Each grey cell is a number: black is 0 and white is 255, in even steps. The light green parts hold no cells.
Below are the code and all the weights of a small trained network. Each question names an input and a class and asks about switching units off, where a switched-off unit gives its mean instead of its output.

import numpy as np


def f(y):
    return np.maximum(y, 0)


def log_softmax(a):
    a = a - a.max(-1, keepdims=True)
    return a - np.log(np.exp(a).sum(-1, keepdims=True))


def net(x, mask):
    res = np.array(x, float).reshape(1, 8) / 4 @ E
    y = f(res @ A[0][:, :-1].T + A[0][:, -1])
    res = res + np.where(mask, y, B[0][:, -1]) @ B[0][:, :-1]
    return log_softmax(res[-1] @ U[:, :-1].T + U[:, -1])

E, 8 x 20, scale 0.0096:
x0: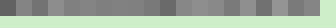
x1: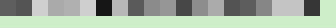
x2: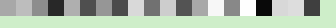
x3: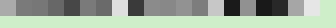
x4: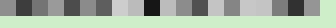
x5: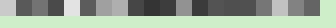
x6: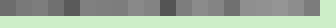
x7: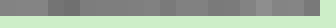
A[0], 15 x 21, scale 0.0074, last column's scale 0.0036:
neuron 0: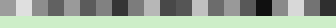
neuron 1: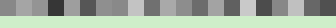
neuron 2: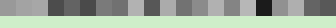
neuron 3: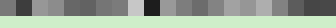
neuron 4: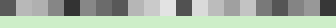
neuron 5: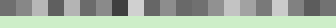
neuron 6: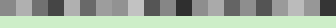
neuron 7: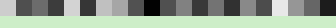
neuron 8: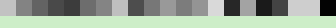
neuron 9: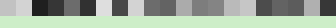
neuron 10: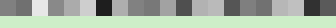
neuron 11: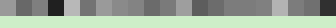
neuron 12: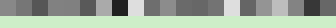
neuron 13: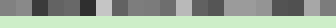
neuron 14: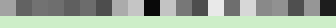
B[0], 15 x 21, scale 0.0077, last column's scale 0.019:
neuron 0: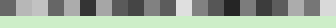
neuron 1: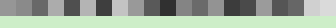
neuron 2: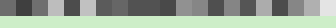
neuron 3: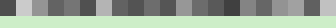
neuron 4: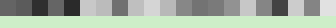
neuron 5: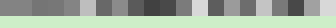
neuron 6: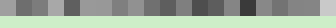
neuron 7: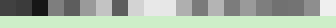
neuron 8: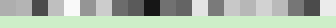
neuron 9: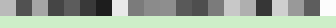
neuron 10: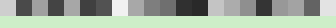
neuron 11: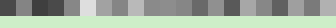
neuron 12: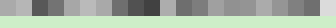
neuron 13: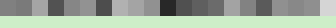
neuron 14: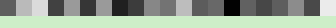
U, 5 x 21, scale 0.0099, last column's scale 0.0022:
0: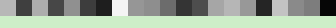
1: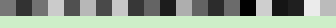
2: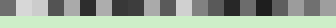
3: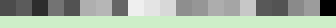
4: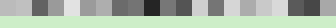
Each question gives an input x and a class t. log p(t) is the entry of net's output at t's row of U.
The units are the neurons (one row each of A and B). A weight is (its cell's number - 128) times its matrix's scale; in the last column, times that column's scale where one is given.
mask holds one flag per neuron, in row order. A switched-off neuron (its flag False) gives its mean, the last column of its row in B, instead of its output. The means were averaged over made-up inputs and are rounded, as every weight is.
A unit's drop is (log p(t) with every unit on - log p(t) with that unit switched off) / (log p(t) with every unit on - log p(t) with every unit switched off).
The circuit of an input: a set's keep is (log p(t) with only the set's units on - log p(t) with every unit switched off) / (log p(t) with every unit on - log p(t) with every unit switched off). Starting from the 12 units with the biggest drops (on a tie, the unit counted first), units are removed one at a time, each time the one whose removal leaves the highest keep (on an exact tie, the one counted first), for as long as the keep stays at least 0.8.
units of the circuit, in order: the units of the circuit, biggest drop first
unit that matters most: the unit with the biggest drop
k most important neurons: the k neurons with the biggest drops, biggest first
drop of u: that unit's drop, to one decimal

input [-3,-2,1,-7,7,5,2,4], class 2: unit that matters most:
neuron 14
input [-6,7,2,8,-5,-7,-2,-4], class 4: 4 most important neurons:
neuron 8; neuron 9; neuron 7; neuron 13
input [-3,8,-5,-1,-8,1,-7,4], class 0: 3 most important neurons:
neuron 10; neuron 14; neuron 3
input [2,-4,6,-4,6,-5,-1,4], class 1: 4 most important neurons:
neuron 2; neuron 5; neuron 1; neuron 0
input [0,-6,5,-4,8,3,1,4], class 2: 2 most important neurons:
neuron 14; neuron 3
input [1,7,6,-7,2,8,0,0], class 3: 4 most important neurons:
neuron 7; neuron 9; neuron 11; neuron 8
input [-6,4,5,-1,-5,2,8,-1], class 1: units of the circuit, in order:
neuron 1; neuron 2
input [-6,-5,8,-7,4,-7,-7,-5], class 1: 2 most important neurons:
neuron 5; neuron 2
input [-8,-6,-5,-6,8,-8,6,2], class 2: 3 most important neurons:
neuron 3; neuron 7; neuron 14
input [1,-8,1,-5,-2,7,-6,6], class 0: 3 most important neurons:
neuron 9; neuron 13; neuron 4
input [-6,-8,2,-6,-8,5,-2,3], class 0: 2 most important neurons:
neuron 9; neuron 14
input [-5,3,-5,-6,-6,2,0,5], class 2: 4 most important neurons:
neuron 8; neuron 2; neuron 1; neuron 5
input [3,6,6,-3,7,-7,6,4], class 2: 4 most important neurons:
neuron 14; neuron 3; neuron 9; neuron 7
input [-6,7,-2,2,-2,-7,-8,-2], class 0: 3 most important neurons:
neuron 10; neuron 7; neuron 11
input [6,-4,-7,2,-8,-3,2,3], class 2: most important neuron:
neuron 2
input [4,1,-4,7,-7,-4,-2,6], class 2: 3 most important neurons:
neuron 0; neuron 12; neuron 5
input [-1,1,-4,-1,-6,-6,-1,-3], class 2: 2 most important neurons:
neuron 7; neuron 0
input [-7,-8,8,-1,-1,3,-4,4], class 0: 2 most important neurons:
neuron 9; neuron 13
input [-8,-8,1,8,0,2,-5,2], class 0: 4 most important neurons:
neuron 9; neuron 13; neuron 12; neuron 5
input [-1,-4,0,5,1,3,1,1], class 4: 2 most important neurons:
neuron 8; neuron 10
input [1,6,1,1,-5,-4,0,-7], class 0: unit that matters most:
neuron 10
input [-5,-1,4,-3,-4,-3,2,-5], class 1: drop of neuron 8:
0.3
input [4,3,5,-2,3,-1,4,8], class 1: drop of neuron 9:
0.2
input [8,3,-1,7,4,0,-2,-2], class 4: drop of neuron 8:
1.2
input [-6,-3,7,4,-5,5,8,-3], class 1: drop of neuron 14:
0.0
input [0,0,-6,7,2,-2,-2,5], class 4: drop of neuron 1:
0.2
